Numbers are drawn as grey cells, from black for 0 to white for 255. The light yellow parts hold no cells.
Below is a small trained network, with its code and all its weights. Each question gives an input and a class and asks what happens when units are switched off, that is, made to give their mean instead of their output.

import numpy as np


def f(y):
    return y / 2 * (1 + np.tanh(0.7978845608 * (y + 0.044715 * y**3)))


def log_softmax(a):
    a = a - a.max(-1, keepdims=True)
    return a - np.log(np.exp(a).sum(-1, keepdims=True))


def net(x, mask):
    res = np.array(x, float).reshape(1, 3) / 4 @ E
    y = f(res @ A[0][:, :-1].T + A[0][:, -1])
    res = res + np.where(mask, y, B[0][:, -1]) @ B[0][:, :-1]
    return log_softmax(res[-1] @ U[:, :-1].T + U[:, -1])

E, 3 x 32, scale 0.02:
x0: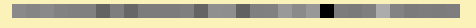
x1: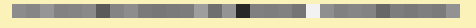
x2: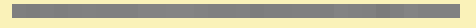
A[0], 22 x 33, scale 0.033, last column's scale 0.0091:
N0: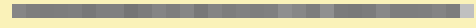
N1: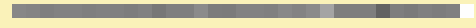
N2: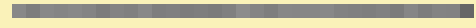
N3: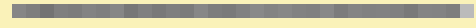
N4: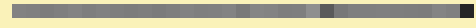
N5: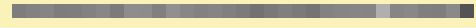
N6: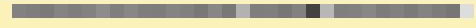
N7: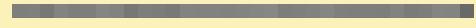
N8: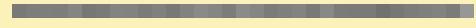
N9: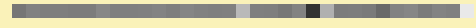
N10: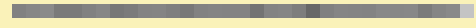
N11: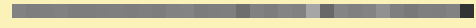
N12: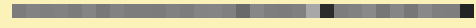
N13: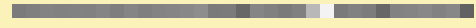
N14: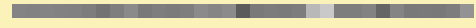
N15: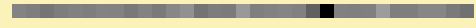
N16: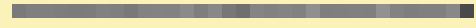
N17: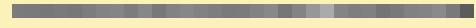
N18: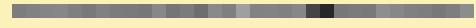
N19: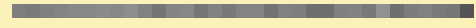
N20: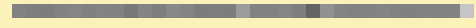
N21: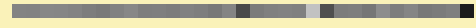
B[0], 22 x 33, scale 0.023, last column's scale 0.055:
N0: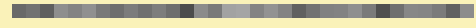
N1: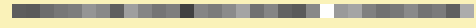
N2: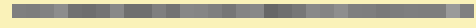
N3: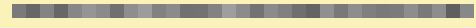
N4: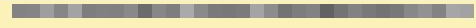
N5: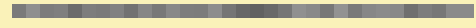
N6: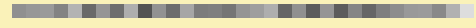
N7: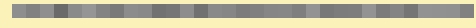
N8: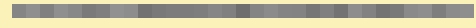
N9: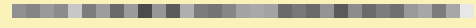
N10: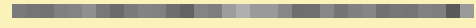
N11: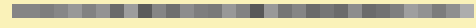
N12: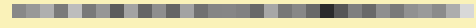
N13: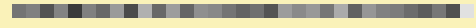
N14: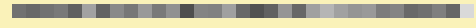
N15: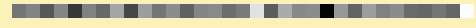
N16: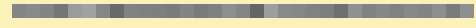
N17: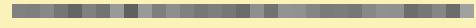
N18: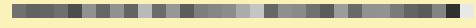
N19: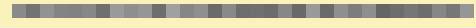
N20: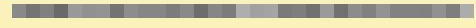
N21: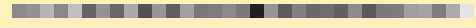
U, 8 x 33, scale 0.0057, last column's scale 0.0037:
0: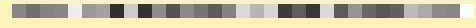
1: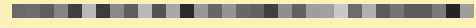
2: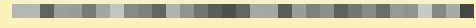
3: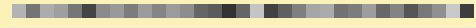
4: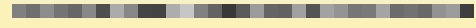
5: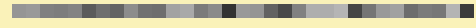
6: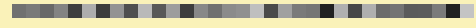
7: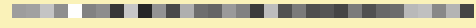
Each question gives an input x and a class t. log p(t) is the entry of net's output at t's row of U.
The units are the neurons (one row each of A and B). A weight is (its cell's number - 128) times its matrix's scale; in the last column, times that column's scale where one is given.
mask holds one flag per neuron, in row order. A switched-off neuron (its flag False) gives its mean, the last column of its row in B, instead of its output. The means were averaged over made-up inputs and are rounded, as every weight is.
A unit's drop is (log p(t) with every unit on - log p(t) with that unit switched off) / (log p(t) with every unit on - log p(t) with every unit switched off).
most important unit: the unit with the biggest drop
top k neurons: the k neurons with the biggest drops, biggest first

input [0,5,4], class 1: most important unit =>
N9
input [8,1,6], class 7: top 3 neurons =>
[N21 N12 N13]
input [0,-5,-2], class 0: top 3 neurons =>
[N9 N13 N6]
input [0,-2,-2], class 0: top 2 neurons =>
[N13 N15]
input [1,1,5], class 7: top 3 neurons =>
[N15 N18 N13]
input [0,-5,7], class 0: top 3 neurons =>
[N9 N13 N6]
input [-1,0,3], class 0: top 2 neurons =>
[N15 N18]
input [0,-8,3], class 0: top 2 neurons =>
[N9 N6]
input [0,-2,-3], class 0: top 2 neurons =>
[N13 N15]
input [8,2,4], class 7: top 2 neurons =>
[N21 N12]
